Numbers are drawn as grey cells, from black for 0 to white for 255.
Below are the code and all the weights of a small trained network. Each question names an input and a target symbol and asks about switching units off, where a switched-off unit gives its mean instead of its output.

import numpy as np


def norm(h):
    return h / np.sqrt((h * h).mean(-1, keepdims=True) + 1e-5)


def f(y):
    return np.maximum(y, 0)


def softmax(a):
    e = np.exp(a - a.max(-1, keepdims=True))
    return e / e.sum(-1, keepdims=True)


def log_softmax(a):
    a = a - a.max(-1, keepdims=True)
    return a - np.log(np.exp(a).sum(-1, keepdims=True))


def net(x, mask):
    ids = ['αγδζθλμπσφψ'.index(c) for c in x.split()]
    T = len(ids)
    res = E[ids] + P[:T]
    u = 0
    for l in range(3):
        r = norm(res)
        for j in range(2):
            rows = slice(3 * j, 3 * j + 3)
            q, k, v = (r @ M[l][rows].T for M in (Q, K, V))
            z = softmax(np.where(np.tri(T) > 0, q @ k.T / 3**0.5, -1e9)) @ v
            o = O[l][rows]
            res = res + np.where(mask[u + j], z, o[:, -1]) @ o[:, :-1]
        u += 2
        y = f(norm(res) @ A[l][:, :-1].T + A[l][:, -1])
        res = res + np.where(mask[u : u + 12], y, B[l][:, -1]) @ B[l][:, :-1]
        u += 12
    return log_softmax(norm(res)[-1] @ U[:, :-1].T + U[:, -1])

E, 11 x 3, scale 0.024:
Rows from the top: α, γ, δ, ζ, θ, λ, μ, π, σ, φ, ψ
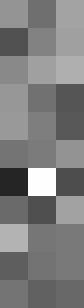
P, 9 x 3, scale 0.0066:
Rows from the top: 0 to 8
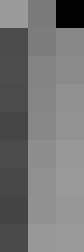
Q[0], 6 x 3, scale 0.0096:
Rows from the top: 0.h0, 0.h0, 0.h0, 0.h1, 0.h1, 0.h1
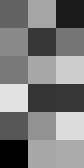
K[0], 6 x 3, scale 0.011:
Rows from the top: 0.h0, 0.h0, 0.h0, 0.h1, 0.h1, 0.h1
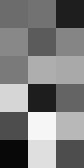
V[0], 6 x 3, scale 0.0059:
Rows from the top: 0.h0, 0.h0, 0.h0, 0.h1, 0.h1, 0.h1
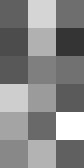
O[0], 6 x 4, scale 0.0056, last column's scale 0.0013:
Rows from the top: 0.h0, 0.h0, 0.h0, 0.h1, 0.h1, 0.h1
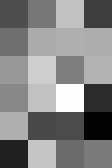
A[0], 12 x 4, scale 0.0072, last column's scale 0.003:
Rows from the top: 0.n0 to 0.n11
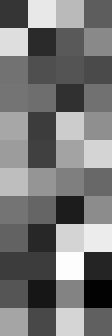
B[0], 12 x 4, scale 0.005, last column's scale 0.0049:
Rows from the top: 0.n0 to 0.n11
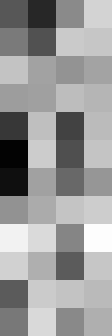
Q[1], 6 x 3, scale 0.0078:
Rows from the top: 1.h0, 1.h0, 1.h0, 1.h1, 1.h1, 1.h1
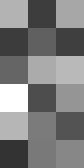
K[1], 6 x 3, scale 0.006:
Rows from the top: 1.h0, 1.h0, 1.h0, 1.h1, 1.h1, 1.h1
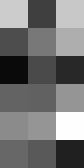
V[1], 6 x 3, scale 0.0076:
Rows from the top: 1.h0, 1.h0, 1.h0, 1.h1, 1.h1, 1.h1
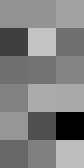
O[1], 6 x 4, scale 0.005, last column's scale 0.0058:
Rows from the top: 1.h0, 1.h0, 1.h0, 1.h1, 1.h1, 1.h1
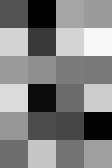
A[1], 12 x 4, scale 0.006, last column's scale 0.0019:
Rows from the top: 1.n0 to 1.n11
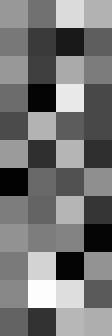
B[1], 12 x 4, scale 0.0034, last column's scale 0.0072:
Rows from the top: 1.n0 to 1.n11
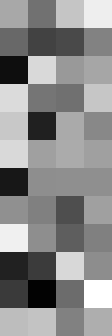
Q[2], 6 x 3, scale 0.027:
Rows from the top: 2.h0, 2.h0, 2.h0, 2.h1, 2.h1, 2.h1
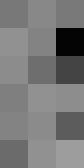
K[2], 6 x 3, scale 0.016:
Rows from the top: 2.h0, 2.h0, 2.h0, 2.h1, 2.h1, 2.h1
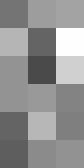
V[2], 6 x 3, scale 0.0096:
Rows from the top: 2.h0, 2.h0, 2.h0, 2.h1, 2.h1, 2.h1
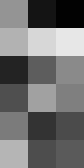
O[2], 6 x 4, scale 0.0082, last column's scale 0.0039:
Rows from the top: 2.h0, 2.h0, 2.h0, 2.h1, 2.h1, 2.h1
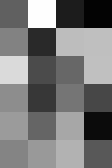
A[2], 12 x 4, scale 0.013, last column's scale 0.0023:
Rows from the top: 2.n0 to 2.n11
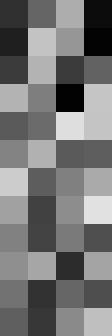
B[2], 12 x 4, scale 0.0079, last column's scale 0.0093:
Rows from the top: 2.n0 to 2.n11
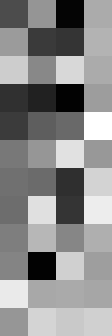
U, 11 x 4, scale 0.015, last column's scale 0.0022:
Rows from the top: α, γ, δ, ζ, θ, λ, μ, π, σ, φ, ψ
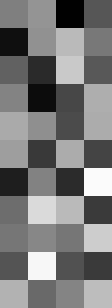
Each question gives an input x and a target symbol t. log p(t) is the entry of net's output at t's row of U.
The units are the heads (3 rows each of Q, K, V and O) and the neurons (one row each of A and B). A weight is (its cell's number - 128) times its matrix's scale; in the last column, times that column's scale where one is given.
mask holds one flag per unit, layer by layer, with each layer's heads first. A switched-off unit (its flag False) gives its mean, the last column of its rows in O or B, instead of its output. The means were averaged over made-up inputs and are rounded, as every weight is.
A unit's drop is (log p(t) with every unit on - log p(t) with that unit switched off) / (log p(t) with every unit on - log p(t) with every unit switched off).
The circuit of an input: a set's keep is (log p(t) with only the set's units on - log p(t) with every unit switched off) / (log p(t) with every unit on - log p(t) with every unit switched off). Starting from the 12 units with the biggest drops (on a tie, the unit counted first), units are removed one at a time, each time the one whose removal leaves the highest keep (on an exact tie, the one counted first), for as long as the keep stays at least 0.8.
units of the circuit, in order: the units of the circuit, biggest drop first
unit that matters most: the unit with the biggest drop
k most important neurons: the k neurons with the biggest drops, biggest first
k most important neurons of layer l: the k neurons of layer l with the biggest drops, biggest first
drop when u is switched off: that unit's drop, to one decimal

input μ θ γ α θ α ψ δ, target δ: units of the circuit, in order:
[2.h0; 0.h0]
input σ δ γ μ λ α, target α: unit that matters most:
0.h1
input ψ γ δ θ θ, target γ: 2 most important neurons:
[0.n7; 0.n3]
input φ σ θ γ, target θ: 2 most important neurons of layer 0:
[0.n8; 0.n1]
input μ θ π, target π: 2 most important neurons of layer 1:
[1.n9; 1.n2]
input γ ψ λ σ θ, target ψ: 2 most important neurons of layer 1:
[1.n10; 1.n11]
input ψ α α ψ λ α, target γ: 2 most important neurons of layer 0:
[0.n7; 0.n3]
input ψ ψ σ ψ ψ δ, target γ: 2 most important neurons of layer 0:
[0.n7; 0.n3]
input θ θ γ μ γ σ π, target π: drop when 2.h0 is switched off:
0.7
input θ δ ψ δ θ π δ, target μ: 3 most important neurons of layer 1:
[1.n10; 1.n0; 1.n2]
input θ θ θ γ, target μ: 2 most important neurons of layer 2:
[2.n1; 2.n0]
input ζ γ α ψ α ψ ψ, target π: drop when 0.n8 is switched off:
0.8
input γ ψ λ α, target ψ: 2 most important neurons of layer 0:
[0.n8; 0.n0]
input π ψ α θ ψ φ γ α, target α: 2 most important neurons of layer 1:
[1.n10; 1.n0]
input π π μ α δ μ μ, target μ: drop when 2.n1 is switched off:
0.3
